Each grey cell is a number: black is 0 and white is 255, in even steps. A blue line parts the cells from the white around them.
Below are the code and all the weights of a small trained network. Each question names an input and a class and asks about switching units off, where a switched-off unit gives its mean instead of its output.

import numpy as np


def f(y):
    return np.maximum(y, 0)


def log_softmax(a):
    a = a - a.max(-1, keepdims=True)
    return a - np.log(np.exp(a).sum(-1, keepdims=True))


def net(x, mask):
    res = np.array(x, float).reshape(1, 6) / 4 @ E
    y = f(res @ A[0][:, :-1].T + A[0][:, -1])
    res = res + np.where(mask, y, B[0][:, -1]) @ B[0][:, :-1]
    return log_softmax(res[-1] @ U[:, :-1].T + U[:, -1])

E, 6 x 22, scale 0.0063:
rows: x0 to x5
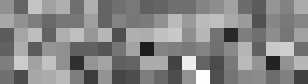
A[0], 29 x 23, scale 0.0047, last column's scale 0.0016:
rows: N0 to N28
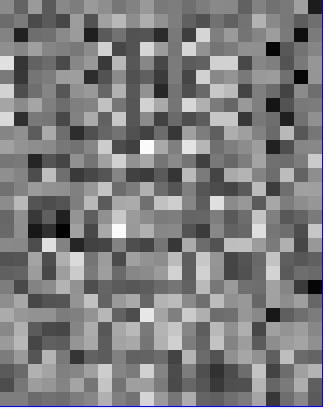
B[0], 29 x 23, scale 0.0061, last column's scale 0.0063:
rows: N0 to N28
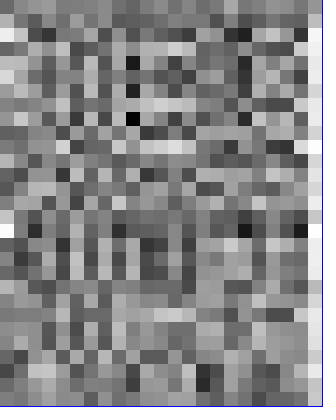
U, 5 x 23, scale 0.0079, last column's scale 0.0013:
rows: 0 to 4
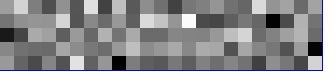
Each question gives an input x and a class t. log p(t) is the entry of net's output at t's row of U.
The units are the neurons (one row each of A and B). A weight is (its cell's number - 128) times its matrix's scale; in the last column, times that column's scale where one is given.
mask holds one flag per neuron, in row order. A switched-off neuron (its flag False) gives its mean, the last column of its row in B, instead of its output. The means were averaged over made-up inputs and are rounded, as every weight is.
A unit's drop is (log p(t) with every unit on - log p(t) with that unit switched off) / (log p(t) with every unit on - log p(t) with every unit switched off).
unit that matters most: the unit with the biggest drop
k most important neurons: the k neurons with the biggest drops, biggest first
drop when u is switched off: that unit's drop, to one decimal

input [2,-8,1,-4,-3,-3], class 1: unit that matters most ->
N17
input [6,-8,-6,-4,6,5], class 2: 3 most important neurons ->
N17, N12, N9
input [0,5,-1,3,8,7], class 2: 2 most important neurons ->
N17, N12
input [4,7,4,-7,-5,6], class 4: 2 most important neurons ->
N18, N19
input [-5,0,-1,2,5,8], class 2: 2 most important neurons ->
N17, N12
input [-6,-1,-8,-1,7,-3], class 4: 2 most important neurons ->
N16, N11
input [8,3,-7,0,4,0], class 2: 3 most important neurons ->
N17, N12, N2
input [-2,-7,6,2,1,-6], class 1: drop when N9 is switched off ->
0.1
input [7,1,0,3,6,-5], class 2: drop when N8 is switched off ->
0.2
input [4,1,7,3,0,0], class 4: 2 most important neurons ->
N10, N3
